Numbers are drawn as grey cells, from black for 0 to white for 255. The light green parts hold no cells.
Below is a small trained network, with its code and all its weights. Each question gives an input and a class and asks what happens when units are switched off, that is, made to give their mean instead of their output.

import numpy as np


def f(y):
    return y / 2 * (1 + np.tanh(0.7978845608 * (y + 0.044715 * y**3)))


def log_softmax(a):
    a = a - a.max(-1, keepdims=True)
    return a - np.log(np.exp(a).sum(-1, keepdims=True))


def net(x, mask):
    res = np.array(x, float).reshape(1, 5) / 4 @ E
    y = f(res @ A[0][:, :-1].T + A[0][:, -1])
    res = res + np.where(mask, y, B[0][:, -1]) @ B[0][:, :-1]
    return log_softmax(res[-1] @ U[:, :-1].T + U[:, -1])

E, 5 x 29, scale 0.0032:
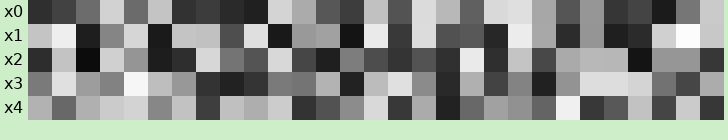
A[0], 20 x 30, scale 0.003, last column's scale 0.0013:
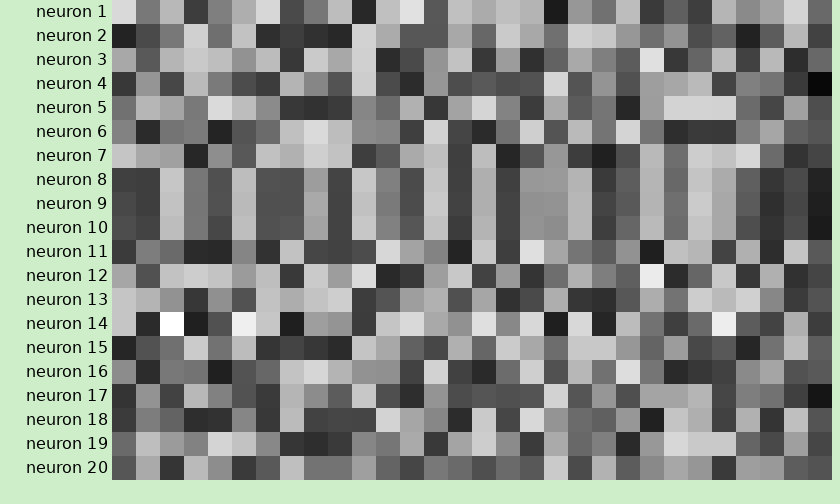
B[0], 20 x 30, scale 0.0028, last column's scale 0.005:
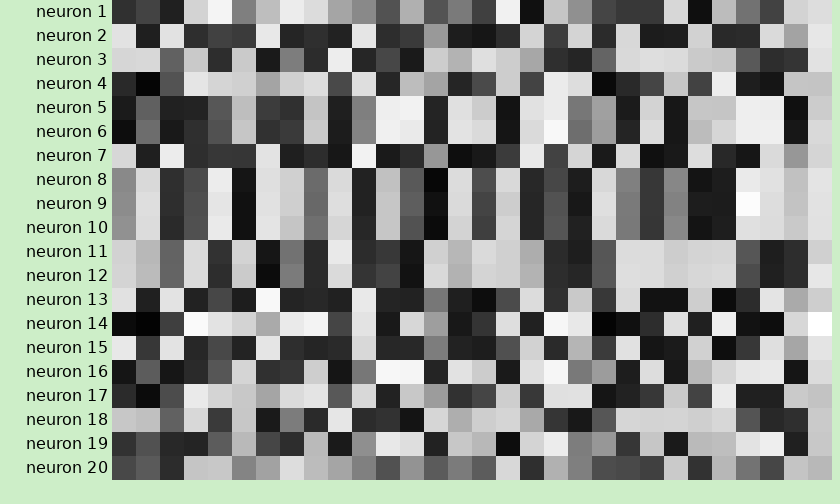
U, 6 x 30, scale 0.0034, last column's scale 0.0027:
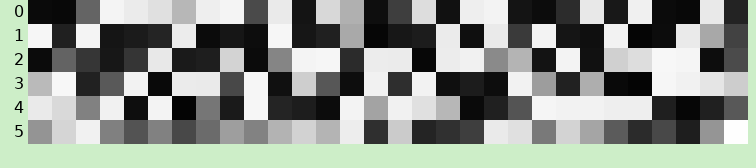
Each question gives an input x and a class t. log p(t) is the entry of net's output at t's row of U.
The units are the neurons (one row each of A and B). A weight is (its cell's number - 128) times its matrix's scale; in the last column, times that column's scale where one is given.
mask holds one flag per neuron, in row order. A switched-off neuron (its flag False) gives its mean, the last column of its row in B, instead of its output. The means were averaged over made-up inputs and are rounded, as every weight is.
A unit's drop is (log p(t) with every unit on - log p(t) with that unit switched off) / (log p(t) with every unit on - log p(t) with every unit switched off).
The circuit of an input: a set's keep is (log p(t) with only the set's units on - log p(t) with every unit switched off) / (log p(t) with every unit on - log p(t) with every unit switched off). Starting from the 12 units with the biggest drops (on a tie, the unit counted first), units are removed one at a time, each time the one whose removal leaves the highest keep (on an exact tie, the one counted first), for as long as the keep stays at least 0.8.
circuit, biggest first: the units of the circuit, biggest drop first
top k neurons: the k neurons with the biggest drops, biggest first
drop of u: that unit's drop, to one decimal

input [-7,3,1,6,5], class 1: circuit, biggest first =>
neuron 13
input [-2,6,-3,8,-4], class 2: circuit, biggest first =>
neuron 5; neuron 19
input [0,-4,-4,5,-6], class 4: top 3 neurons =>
neuron 11; neuron 18; neuron 16
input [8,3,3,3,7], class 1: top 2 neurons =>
neuron 15; neuron 2
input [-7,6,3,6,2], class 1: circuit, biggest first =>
neuron 13; neuron 7
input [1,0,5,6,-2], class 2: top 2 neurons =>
neuron 5; neuron 19
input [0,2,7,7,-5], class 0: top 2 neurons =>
neuron 4; neuron 17
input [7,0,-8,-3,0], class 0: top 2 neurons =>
neuron 14; neuron 1
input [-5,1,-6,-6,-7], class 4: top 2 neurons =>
neuron 11; neuron 18
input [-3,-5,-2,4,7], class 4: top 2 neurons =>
neuron 12; neuron 3
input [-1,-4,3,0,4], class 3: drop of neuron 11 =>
0.2
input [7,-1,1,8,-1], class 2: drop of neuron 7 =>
0.5
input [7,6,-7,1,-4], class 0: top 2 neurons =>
neuron 1; neuron 14
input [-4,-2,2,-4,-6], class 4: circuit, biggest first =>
neuron 11
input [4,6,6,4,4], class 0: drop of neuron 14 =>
-0.1
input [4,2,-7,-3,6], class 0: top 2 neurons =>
neuron 14; neuron 1
